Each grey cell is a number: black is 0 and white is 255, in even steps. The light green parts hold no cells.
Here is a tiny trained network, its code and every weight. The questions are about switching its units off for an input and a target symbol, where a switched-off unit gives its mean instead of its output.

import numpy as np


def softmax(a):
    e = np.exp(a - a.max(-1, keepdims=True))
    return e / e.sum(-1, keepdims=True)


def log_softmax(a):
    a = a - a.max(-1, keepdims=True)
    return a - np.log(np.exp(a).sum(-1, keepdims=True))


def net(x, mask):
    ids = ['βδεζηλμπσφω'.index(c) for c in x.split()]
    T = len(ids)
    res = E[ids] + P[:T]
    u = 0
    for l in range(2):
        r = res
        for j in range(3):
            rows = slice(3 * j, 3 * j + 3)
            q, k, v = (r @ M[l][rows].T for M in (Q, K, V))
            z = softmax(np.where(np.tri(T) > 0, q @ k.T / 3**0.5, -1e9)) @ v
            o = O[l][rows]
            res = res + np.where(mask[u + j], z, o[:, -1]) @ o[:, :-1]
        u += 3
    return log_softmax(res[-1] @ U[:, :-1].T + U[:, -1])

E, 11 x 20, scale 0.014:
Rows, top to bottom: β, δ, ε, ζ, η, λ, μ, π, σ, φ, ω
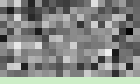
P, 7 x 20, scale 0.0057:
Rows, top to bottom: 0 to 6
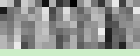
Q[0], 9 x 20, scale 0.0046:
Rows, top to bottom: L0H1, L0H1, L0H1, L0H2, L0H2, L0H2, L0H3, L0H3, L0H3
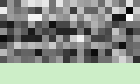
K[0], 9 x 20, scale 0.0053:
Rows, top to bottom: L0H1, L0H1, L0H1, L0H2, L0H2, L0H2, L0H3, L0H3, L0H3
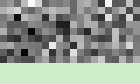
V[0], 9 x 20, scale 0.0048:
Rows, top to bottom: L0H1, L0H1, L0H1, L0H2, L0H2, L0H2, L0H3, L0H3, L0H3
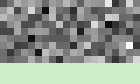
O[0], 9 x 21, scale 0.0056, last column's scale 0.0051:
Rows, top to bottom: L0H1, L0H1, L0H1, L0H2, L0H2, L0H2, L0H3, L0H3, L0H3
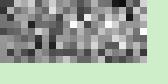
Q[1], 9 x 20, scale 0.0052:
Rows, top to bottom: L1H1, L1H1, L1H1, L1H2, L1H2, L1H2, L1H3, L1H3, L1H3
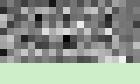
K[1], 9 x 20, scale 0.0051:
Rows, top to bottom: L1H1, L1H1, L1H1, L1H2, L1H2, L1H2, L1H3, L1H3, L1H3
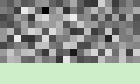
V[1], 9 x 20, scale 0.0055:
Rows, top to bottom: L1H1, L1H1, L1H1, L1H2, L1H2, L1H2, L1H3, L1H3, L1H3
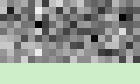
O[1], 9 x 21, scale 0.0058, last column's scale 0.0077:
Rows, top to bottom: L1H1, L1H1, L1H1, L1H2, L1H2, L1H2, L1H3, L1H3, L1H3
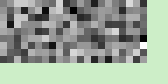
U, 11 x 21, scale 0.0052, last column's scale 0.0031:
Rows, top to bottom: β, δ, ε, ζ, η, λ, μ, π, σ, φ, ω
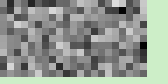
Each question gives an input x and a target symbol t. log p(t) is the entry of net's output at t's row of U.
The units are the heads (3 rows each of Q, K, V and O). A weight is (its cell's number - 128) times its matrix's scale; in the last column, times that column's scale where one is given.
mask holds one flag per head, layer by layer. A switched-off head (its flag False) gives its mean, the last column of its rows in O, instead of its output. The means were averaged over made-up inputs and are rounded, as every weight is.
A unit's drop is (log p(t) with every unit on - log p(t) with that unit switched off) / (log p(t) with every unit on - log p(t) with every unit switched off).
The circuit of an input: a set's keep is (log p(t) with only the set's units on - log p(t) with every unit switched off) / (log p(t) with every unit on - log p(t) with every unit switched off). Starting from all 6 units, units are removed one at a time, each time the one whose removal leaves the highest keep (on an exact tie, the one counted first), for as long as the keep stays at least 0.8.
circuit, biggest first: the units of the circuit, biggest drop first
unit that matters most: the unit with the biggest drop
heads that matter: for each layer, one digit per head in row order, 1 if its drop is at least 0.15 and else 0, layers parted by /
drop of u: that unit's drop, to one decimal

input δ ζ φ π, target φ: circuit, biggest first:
L1H3, L0H3, L1H2
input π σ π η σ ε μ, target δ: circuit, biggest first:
L0H1, L0H2
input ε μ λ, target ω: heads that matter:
110 / 101
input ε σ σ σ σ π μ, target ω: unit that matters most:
L0H2
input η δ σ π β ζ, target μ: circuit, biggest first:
L1H3, L1H1, L0H3, L0H1
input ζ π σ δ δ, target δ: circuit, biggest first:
L0H1, L1H3
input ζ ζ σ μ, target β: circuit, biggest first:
L1H3, L0H1, L1H1
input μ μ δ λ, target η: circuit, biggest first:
L1H3, L1H1, L0H3
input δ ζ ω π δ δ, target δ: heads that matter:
100 / 011
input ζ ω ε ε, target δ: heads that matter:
111 / 110
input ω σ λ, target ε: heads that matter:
001 / 101
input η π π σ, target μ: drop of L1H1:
0.3
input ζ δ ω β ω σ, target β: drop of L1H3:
0.4
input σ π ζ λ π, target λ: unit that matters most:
L1H2
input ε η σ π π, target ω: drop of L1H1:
0.3
